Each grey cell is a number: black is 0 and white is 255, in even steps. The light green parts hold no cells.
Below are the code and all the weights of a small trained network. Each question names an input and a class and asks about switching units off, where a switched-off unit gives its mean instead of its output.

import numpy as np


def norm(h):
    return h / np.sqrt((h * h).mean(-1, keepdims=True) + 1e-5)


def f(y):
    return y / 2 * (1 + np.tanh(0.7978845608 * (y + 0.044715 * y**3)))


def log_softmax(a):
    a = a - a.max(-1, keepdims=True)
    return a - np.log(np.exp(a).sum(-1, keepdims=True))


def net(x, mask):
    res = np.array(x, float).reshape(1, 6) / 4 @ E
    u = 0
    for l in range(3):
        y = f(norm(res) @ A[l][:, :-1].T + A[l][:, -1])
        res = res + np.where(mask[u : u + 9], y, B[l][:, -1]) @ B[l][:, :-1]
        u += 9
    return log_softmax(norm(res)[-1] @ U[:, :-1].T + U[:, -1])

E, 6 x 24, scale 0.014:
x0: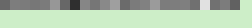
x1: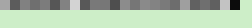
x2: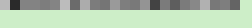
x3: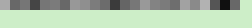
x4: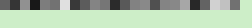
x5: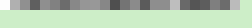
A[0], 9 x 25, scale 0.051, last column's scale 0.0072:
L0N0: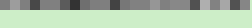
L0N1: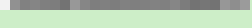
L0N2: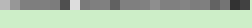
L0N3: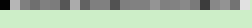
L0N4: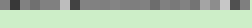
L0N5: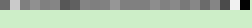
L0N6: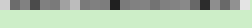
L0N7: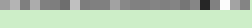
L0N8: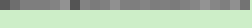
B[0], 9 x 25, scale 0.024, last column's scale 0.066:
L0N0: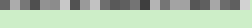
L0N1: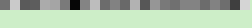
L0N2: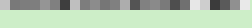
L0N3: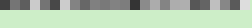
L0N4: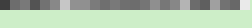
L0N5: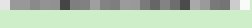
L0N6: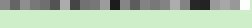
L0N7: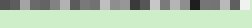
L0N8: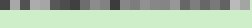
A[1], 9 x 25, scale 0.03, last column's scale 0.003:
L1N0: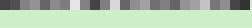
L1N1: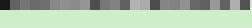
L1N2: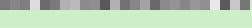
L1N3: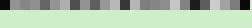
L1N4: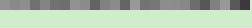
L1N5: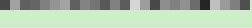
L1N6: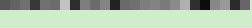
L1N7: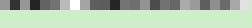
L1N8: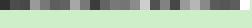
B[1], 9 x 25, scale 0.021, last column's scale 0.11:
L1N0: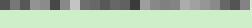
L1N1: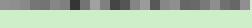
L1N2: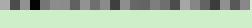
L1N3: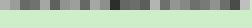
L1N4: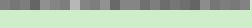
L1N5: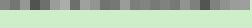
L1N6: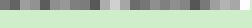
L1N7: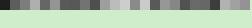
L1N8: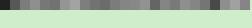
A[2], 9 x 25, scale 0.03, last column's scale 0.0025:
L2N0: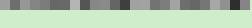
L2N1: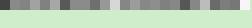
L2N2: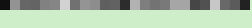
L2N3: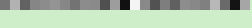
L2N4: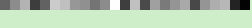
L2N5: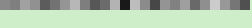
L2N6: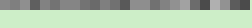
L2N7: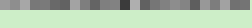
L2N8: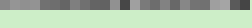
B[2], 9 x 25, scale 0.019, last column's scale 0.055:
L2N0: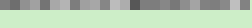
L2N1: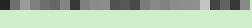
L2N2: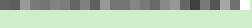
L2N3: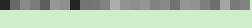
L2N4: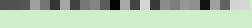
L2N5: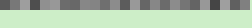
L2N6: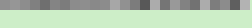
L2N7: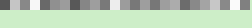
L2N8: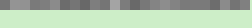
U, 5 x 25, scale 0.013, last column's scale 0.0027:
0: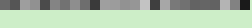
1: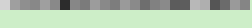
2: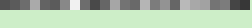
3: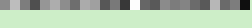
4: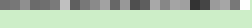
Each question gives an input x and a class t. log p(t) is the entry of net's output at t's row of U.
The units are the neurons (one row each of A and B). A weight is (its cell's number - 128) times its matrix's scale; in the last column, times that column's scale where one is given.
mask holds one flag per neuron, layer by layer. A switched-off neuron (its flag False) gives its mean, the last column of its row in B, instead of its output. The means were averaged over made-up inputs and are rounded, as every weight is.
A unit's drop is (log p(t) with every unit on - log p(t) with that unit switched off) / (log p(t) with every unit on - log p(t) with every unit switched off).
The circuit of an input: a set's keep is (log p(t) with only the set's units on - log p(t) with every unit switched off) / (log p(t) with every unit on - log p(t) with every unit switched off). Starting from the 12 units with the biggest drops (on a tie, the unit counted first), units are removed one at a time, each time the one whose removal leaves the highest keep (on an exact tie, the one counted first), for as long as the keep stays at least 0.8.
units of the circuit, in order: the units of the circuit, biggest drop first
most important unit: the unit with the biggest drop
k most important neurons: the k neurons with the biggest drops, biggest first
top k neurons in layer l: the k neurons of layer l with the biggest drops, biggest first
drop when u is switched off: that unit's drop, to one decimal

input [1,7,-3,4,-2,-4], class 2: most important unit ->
L0N2
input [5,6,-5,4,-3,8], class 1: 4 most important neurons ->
[L0N2, L0N7, L0N4, L0N3]
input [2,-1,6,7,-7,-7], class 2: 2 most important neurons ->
[L0N5, L0N6]
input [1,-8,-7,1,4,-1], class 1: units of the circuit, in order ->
[L0N5, L0N7]
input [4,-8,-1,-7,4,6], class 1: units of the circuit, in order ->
[L0N5, L0N6, L0N3]
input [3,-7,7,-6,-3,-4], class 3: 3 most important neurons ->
[L0N7, L0N2, L0N6]
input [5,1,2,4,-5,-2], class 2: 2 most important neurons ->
[L0N5, L0N1]
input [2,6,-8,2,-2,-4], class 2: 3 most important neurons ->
[L0N2, L0N6, L0N1]
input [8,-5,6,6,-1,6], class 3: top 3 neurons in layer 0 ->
[L0N7, L0N6, L0N3]
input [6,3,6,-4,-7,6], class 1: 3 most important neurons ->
[L0N6, L0N2, L0N4]
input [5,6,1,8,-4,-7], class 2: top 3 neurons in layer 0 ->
[L0N5, L0N1, L0N6]
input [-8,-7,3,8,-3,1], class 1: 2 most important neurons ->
[L0N5, L0N7]
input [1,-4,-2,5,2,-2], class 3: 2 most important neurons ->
[L0N7, L0N6]
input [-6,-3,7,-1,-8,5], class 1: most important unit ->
L0N5
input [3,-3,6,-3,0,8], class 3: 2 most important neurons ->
[L0N7, L0N3]
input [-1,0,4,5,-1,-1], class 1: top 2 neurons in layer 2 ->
[L2N2, L2N4]
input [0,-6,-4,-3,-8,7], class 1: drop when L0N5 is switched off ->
0.8
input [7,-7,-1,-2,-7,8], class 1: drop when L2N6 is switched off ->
0.0
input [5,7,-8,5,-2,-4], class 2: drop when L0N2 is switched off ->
0.6
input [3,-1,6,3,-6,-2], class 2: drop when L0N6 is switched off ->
0.5
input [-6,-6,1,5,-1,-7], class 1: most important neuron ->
[L0N6]
